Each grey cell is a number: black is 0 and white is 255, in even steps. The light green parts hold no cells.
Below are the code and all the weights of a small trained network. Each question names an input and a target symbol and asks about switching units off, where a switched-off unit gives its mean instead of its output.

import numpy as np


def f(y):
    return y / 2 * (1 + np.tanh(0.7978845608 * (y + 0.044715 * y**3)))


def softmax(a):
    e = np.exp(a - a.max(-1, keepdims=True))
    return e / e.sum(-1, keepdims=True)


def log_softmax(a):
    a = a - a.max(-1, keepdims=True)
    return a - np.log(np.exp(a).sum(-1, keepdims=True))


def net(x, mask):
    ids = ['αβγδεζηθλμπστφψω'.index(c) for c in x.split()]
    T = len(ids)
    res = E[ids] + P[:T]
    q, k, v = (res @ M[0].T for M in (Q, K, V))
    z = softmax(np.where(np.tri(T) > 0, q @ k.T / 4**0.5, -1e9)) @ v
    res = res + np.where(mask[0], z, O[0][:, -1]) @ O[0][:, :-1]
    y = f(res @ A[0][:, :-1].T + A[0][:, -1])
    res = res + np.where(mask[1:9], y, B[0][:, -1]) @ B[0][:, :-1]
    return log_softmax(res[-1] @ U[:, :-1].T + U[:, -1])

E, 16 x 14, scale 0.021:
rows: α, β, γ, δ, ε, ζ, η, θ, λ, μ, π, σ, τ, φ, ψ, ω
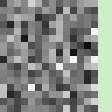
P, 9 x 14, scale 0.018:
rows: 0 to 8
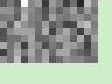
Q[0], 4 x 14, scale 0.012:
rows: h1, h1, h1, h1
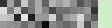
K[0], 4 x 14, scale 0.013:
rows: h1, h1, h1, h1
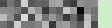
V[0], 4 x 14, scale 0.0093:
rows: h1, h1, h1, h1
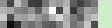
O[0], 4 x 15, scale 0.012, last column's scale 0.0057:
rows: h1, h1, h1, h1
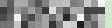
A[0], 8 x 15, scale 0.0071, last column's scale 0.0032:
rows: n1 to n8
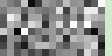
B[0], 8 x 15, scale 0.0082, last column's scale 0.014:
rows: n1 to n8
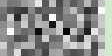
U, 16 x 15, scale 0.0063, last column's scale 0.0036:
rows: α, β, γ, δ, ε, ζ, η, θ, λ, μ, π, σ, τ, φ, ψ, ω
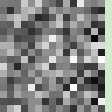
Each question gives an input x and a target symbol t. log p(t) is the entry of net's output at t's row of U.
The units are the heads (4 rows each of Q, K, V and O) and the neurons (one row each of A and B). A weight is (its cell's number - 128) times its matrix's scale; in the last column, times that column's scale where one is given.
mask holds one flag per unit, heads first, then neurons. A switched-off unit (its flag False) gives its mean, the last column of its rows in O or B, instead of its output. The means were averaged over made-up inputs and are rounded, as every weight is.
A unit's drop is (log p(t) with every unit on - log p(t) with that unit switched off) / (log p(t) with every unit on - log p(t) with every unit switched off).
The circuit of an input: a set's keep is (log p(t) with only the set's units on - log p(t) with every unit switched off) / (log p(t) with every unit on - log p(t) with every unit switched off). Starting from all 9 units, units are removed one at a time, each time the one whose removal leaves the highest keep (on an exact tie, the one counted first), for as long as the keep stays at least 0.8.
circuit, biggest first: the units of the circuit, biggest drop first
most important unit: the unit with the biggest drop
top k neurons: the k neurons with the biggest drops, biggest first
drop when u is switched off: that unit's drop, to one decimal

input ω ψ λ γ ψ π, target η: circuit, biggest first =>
h1, n2
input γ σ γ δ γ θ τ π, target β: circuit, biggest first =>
h1, n1
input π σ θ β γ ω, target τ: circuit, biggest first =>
h1, n5
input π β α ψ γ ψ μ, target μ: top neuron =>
n2
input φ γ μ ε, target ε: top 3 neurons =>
n2, n1, n8
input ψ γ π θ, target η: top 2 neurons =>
n5, n2
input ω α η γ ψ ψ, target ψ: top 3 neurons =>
n2, n5, n4
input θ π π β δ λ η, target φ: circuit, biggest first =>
h1, n1
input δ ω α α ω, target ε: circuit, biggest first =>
h1, n5
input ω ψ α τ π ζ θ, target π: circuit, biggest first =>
h1, n5
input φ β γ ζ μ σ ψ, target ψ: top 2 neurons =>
n5, n4
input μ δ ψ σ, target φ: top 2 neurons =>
n2, n5
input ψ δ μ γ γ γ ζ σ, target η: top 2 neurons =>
n2, n5
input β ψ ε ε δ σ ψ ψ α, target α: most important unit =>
n2
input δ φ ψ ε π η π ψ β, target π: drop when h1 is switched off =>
1.1
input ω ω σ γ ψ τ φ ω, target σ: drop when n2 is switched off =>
-0.1
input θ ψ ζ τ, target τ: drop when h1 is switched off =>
0.1
